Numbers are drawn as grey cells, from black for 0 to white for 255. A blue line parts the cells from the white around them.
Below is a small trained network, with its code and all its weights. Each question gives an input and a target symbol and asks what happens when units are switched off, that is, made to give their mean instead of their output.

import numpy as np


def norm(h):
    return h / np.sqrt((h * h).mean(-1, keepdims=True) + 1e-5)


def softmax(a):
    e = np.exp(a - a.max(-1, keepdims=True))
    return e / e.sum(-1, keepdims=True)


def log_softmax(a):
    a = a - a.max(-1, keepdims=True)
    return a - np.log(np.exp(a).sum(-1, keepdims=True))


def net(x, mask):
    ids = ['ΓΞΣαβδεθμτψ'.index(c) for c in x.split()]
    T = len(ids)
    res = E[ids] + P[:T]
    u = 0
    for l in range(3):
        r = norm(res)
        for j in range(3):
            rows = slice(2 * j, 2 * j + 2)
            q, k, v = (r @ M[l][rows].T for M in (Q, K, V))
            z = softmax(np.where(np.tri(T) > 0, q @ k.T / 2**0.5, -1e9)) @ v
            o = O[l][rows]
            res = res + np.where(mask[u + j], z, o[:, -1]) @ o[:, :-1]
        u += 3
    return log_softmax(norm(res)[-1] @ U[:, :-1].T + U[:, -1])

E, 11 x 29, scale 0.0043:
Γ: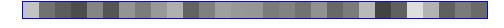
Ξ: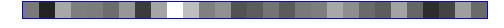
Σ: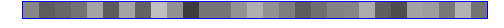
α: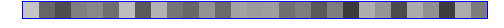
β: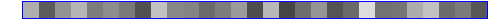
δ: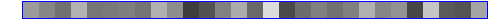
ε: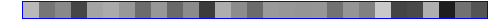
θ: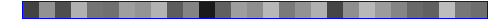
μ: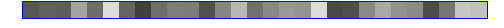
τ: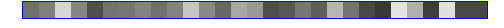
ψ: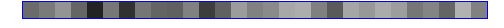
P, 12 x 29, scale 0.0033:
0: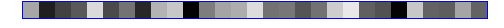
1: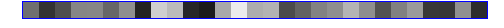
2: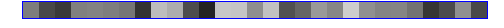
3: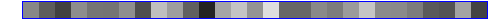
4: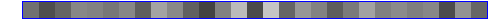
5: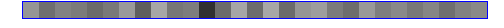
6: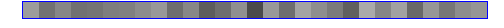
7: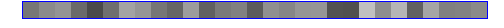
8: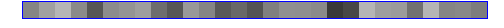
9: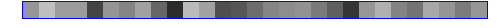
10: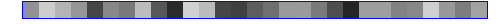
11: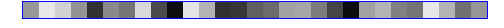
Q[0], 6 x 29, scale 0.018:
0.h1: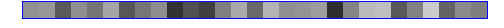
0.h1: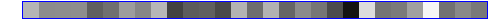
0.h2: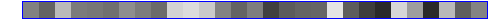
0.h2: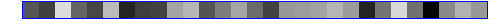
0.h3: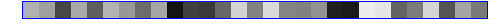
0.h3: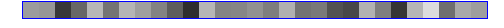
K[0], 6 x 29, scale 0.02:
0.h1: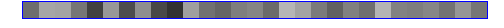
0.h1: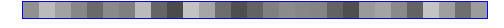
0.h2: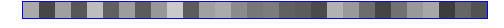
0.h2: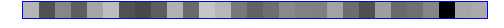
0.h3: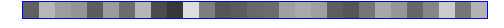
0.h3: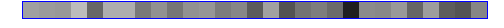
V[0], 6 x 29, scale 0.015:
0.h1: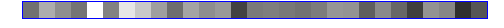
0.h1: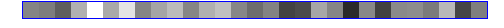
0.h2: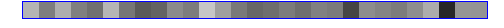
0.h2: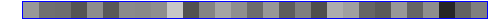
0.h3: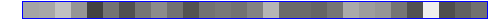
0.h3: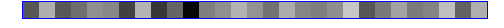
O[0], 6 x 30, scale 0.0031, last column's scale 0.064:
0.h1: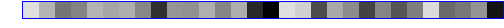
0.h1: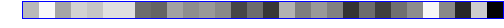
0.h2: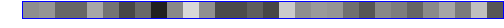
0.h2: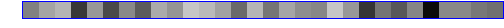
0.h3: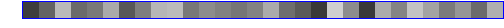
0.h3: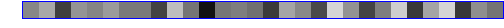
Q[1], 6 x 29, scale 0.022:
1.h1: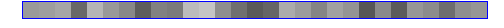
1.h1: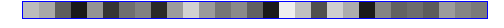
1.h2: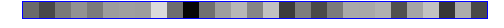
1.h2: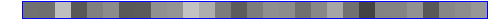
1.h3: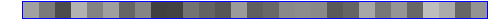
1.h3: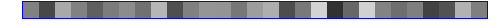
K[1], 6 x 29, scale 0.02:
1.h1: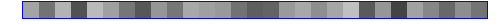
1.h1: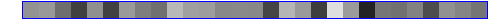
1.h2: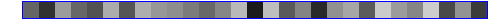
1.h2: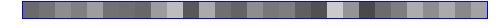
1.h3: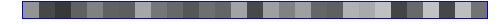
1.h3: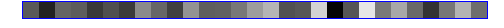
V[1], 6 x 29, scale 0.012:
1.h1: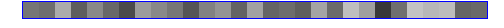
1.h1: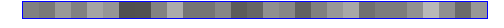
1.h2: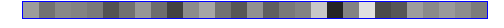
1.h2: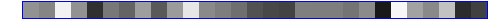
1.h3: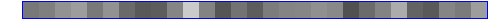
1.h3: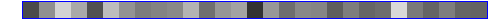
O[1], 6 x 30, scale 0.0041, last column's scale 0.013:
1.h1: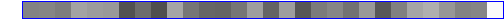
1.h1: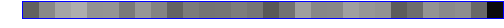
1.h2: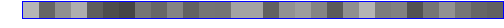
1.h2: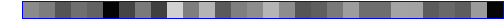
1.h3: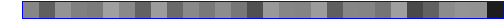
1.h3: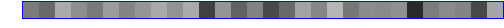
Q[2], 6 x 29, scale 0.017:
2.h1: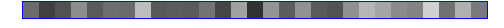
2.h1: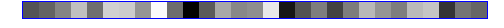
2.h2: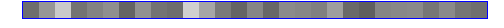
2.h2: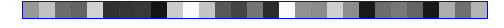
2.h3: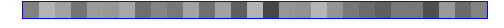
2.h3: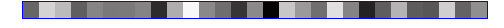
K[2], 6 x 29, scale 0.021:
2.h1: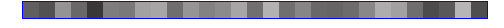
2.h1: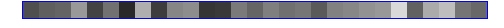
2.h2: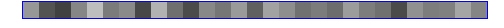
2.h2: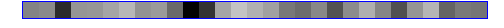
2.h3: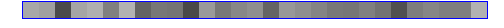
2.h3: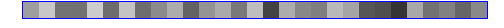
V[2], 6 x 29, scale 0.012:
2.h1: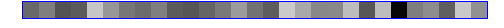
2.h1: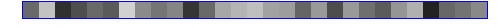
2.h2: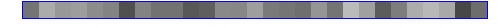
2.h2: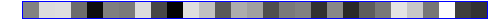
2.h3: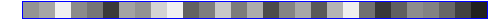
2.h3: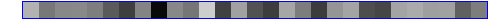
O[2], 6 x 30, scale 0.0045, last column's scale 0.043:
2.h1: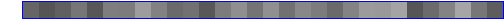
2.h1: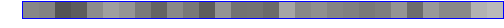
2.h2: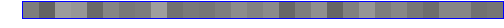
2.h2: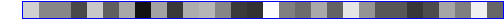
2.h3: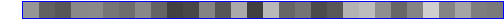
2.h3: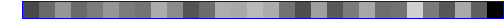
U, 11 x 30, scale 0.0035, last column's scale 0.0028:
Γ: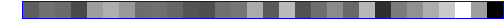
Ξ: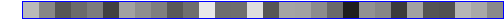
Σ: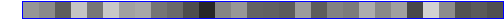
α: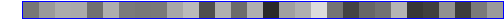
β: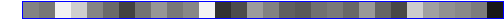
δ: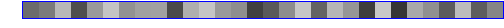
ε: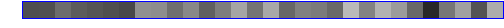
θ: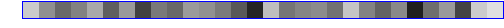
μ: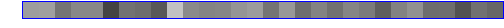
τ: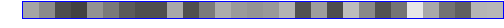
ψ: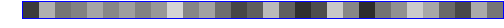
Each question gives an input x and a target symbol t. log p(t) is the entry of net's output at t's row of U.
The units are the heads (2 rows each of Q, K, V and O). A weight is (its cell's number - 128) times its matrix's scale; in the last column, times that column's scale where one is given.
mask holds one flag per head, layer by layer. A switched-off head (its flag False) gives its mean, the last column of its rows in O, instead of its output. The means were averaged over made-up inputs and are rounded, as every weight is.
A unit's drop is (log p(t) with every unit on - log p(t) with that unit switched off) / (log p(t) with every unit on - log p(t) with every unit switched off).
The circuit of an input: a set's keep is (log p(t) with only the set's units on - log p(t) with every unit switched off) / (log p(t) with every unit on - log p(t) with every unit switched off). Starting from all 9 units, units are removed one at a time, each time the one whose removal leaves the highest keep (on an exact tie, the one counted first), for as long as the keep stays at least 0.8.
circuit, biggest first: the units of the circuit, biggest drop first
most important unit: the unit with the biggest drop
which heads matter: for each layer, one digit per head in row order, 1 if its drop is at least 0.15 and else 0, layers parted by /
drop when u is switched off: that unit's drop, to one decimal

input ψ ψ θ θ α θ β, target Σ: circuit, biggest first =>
(0.h1, 0.h2)
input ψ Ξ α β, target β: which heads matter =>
100 / 000 / 000
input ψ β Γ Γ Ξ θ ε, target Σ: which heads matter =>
110 / 000 / 000
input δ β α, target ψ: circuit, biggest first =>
(0.h1)
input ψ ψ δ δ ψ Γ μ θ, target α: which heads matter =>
101 / 000 / 001
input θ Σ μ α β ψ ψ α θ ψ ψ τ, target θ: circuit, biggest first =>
(0.h2, 0.h1, 2.h3)
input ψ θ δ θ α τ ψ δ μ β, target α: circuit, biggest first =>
(2.h3, 0.h1)
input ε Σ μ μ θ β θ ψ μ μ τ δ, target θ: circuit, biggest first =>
(2.h2, 0.h2, 0.h1)
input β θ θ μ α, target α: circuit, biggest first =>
(0.h1, 2.h3, 0.h3)
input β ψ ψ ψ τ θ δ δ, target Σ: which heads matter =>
100 / 001 / 000
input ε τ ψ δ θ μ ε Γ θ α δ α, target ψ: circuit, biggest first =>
(0.h3, 0.h1)
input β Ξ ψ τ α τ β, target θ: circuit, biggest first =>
(0.h2, 0.h1, 2.h2)
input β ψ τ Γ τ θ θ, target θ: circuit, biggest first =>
(0.h2, 2.h2, 0.h1)
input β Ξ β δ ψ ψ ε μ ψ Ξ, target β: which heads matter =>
110 / 100 / 101
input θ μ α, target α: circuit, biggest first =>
(0.h1, 0.h3, 2.h3)
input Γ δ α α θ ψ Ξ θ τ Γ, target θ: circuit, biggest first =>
(2.h2, 0.h2, 0.h1)
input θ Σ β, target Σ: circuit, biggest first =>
(0.h1, 2.h3)
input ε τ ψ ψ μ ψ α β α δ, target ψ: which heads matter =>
101 / 000 / 000
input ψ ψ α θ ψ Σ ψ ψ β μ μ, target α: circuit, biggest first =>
(2.h3, 0.h2, 0.h1)
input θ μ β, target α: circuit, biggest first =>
(0.h1, 0.h3, 2.h3)
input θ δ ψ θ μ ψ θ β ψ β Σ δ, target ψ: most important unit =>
0.h3
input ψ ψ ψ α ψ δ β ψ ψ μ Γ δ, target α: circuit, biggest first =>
(2.h3, 0.h2, 0.h1)
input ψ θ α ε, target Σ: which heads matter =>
101 / 000 / 000
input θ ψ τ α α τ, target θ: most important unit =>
1.h3
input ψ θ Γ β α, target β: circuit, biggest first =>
(0.h3, 0.h1)
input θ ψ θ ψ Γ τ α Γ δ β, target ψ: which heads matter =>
100 / 010 / 000
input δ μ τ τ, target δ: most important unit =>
0.h2
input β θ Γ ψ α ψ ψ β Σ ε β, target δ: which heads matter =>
100 / 000 / 000
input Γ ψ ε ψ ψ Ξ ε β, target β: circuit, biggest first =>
(0.h3, 0.h1)
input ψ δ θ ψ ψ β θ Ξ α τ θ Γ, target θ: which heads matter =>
100 / 000 / 010
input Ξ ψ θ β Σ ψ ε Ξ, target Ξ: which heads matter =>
111 / 000 / 001
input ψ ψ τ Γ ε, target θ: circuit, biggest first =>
(0.h1, 2.h2, 0.h2)
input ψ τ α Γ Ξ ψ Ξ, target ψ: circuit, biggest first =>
(0.h2, 0.h1, 1.h2)
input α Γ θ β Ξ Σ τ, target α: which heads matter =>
111 / 001 / 000
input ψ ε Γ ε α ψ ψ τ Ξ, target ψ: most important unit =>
0.h2
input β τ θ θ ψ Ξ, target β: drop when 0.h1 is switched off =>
0.8
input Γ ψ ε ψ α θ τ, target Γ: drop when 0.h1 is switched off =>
1.0
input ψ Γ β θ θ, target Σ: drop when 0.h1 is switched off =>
0.7
